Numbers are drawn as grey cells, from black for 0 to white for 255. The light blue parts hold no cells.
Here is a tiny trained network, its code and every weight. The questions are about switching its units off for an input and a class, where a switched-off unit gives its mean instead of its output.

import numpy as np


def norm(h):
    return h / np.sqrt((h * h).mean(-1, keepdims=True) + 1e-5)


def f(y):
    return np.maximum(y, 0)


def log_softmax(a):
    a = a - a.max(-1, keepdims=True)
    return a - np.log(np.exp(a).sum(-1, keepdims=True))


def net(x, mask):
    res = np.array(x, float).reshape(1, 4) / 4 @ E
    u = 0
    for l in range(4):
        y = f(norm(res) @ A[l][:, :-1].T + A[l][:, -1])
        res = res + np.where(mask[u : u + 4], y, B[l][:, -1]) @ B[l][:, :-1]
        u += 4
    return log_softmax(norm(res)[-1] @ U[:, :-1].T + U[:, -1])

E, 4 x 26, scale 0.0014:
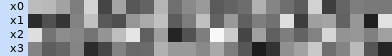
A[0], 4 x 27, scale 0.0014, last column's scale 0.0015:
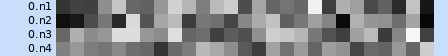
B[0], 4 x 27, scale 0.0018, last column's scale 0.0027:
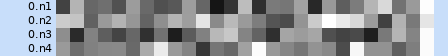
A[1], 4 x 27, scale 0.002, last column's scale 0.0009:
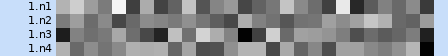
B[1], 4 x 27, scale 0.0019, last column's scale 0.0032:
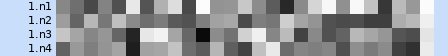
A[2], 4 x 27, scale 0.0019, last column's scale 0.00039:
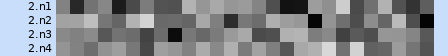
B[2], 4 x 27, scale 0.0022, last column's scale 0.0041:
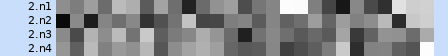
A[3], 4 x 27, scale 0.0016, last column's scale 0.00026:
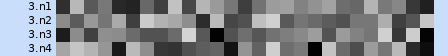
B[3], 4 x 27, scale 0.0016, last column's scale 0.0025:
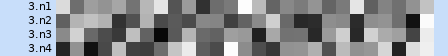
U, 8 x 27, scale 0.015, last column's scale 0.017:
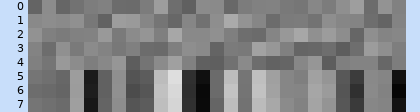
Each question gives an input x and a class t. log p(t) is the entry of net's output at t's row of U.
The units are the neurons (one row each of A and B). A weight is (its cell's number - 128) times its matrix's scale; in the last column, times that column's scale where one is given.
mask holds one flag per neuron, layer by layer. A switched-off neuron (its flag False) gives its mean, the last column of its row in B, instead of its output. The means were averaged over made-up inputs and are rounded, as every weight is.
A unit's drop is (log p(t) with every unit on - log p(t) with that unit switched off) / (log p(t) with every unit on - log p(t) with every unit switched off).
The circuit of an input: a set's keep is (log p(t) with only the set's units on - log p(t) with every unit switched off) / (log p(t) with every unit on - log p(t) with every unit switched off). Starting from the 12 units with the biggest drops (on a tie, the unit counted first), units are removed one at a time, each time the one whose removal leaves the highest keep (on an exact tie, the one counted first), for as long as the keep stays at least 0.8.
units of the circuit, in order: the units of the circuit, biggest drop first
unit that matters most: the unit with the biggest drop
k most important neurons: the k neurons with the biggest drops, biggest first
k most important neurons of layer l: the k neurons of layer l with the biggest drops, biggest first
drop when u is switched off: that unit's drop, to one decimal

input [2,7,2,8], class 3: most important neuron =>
[2.n1]
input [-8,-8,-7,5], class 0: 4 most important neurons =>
[3.n4 1.n1 2.n2 1.n4]
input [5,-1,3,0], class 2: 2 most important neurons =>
[1.n1 0.n4]
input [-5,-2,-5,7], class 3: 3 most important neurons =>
[2.n1 1.n1 1.n4]
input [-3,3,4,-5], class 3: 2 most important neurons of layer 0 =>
[0.n3 0.n4]
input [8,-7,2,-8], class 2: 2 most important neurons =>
[1.n1 0.n1]
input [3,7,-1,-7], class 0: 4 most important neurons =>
[0.n1 2.n1 1.n2 3.n3]
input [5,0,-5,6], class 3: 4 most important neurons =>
[2.n1 1.n4 0.n4 0.n2]
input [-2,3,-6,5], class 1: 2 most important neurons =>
[1.n3 0.n3]
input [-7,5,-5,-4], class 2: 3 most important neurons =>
[0.n2 2.n2 1.n4]
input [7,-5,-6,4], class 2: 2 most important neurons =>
[1.n1 1.n4]
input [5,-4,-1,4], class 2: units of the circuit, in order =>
[1.n1 3.n2]
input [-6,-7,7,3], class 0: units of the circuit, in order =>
[3.n4 1.n3 1.n1]
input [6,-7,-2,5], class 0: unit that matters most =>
2.n2
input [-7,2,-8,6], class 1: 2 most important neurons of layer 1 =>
[1.n3 1.n1]
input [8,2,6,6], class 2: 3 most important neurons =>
[1.n1 0.n4 1.n3]
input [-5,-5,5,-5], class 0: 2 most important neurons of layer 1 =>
[1.n1 1.n3]
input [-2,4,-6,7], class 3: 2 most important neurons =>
[2.n1 1.n4]
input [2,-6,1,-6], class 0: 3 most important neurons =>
[2.n2 1.n2 2.n1]
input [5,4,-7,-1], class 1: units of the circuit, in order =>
[1.n3]
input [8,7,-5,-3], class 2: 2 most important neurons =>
[1.n1 2.n2]
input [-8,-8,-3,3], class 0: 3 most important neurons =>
[3.n4 1.n1 2.n2]
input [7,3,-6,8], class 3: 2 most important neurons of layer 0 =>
[0.n2 0.n1]
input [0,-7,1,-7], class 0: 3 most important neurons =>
[2.n2 1.n2 2.n1]
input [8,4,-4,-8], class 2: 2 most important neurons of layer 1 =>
[1.n1 1.n2]
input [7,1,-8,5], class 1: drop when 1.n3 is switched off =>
1.0
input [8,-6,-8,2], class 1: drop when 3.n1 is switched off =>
0.1
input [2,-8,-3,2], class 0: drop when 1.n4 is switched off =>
0.0
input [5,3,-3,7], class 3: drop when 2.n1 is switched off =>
1.2
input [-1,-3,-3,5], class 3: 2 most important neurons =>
[2.n1 0.n1]
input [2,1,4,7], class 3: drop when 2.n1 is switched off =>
0.7
